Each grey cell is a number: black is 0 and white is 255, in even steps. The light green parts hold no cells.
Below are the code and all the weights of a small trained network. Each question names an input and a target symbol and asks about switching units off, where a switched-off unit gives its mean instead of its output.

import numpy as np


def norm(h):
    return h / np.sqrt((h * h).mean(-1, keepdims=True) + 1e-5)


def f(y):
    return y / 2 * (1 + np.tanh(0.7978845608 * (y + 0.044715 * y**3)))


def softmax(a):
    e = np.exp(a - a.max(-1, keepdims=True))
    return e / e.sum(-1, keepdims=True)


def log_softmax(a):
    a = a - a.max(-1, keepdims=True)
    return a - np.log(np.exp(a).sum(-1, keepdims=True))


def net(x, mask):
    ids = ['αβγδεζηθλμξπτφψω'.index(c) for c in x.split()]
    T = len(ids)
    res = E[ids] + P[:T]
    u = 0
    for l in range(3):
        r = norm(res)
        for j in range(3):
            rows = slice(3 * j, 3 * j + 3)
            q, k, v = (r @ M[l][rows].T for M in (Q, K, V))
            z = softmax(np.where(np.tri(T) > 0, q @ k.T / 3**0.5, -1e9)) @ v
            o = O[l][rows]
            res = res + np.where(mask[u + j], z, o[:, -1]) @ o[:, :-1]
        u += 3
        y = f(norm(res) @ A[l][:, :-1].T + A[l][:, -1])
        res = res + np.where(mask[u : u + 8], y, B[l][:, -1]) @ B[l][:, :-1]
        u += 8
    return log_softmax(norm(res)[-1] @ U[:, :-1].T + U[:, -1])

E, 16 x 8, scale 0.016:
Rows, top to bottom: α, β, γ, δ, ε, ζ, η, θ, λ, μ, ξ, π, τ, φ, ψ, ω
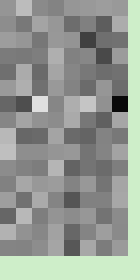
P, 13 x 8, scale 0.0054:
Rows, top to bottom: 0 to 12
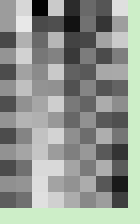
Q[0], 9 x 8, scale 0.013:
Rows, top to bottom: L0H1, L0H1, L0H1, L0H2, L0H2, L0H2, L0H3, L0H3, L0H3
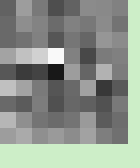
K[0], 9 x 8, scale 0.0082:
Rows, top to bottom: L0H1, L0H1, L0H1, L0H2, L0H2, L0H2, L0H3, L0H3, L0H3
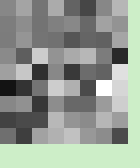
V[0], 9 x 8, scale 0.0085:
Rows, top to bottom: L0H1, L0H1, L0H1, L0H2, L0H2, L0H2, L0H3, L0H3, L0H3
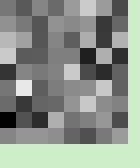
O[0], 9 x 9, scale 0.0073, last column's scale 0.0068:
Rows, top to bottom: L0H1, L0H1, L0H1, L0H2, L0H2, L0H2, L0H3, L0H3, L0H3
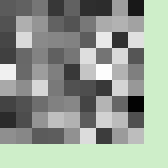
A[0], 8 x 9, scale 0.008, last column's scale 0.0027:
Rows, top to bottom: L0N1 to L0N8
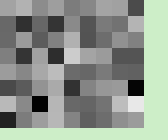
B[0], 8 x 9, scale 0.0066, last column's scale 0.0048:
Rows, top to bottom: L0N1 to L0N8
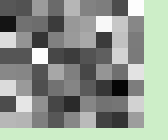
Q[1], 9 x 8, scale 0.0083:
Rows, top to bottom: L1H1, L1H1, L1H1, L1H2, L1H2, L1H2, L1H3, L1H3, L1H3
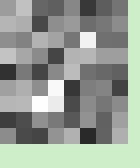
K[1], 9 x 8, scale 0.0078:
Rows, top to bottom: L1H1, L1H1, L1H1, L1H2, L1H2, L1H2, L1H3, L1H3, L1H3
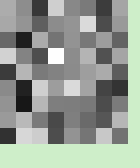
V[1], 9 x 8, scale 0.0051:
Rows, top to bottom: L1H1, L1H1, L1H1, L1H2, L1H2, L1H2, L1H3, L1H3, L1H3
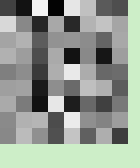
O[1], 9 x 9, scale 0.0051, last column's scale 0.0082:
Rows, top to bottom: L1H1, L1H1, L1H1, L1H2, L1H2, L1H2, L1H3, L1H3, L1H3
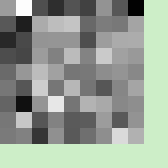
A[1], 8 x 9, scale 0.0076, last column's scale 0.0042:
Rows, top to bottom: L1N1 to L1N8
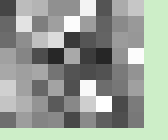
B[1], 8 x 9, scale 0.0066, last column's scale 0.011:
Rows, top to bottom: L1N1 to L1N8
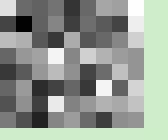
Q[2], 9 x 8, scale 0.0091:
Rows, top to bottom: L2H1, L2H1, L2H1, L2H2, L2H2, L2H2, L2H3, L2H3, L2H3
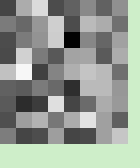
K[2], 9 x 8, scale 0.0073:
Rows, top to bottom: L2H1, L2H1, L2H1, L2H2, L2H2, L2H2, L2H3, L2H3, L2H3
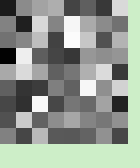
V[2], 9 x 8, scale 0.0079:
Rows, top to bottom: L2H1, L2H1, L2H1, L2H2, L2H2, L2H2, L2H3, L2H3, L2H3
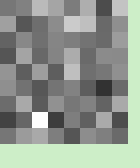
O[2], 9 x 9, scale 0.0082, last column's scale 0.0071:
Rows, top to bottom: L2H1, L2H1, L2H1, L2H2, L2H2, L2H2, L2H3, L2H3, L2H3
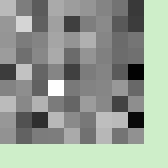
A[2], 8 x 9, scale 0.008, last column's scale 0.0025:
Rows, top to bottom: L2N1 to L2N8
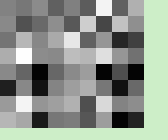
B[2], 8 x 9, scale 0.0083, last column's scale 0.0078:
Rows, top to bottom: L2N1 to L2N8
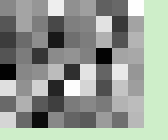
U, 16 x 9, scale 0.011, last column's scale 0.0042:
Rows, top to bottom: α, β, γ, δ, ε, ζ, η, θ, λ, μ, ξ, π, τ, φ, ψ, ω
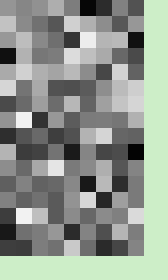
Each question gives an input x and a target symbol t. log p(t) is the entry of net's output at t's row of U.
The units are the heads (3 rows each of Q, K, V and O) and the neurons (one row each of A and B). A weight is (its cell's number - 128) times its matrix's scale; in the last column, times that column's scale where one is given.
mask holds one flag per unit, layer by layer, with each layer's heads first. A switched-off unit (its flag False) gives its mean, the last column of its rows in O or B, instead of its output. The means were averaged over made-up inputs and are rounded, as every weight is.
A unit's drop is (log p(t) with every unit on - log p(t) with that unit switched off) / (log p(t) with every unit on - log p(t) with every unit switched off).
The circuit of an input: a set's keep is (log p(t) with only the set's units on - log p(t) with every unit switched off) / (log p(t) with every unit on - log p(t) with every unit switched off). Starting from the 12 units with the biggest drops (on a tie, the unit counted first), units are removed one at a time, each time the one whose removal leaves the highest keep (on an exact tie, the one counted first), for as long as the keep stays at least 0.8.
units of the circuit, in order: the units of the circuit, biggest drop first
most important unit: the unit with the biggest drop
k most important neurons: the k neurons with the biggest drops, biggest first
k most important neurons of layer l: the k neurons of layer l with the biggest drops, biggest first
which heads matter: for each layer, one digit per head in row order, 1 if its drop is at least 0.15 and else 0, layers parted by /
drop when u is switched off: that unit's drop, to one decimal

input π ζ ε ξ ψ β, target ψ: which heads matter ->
010 / 000 / 000
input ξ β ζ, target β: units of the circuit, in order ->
(L2N6, L0H2)
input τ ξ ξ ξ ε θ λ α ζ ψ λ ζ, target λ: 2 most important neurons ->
(L1N1, L2N2)
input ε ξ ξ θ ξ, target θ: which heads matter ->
011 / 000 / 000
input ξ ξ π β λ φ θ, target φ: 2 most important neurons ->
(L1N1, L2N3)
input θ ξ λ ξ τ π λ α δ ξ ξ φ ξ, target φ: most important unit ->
L1N2
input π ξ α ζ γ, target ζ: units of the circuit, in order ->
(L0H2, L1N1)
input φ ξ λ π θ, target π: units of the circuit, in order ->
(L0H2, L2N3)
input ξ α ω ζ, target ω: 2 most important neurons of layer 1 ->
(L1N2, L1N1)
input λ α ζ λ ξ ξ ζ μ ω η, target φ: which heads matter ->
100 / 100 / 000
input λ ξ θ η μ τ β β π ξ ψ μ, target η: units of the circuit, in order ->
(L0H3, L0H1, L0N2, L1N2)
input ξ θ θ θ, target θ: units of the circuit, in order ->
(L0H2, L0H1, L2N4)
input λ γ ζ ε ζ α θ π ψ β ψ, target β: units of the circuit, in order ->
(L0H2, L2N6)
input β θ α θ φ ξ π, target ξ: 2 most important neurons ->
(L1N2, L1N1)
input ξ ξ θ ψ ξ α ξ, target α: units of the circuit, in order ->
(L0H2)
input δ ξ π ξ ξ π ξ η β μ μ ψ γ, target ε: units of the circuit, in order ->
(L0H1, L1N2, L1N4)
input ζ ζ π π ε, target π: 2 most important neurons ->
(L2N3, L1N3)
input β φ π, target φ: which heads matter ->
110 / 000 / 000
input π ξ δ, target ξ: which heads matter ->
100 / 000 / 000
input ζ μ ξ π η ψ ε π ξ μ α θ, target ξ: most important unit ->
L1N4
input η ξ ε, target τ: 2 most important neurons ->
(L0N8, L2N6)
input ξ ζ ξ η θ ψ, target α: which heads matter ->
101 / 100 / 000
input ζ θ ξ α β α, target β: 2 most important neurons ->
(L2N6, L1N2)
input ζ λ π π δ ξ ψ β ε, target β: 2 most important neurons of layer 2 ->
(L2N6, L2N8)
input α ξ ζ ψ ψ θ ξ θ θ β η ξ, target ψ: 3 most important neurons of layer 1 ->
(L1N7, L1N1, L1N2)
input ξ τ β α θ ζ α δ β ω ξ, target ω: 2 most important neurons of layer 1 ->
(L1N1, L1N6)
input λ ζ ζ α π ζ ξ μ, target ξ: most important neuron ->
(L1N2)
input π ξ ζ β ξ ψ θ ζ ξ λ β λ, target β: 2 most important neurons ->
(L2N6, L1N1)
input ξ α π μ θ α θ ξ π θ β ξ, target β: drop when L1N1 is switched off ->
0.1
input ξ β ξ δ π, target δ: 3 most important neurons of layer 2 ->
(L2N3, L2N4, L2N7)
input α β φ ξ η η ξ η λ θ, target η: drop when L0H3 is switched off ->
0.4
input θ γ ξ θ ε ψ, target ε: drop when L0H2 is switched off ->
0.3
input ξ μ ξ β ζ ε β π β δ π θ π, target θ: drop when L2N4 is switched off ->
0.1
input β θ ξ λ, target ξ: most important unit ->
L0H1
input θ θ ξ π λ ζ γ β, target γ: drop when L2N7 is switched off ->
0.0
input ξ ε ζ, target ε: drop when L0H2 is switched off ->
0.6
